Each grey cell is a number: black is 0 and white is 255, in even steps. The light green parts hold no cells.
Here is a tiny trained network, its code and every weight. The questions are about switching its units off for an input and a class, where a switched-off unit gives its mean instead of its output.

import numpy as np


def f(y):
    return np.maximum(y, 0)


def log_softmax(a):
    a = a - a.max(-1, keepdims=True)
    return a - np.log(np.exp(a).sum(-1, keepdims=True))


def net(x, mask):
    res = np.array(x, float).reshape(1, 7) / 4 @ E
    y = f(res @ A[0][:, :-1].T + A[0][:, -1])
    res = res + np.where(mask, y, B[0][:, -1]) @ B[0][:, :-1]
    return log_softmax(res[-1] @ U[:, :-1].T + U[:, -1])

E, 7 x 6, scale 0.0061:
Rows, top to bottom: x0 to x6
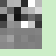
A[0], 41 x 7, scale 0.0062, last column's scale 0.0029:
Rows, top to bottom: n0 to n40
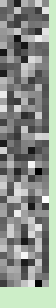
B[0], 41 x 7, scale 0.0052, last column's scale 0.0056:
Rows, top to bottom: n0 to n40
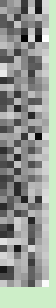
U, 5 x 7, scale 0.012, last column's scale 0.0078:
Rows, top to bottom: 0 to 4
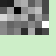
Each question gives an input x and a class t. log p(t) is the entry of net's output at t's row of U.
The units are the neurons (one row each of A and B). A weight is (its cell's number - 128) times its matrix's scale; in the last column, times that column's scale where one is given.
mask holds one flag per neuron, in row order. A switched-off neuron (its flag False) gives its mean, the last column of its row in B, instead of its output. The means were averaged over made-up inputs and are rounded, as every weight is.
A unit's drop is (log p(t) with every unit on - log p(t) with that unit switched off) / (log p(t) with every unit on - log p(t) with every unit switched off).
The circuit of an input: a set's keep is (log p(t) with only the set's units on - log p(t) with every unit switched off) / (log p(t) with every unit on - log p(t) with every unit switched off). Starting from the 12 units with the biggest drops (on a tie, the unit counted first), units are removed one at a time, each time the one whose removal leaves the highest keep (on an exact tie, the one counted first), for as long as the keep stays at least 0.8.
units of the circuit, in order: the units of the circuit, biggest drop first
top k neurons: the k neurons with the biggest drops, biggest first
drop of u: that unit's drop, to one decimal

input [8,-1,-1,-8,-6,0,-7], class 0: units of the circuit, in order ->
n32, n38
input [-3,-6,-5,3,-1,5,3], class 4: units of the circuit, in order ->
n4
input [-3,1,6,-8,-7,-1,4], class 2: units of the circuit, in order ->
n34, n37
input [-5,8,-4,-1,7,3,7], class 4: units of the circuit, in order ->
n5, n0
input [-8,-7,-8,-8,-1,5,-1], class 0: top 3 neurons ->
n21, n29, n11
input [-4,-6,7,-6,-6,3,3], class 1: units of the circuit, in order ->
n22, n2
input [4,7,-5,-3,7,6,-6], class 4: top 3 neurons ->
n5, n19, n0
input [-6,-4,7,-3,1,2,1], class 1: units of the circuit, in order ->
n22, n2
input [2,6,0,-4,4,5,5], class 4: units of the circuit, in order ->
n5, n19
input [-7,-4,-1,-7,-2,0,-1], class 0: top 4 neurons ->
n21, n29, n11, n25
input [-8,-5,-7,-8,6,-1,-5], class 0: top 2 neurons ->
n21, n29
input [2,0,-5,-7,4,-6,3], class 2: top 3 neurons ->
n34, n37, n16
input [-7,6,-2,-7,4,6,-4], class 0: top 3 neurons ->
n21, n29, n14
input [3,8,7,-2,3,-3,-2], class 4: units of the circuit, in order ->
n5
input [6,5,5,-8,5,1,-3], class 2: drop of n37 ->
0.2
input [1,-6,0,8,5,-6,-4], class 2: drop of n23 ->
0.0
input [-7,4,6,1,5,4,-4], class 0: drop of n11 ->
0.1
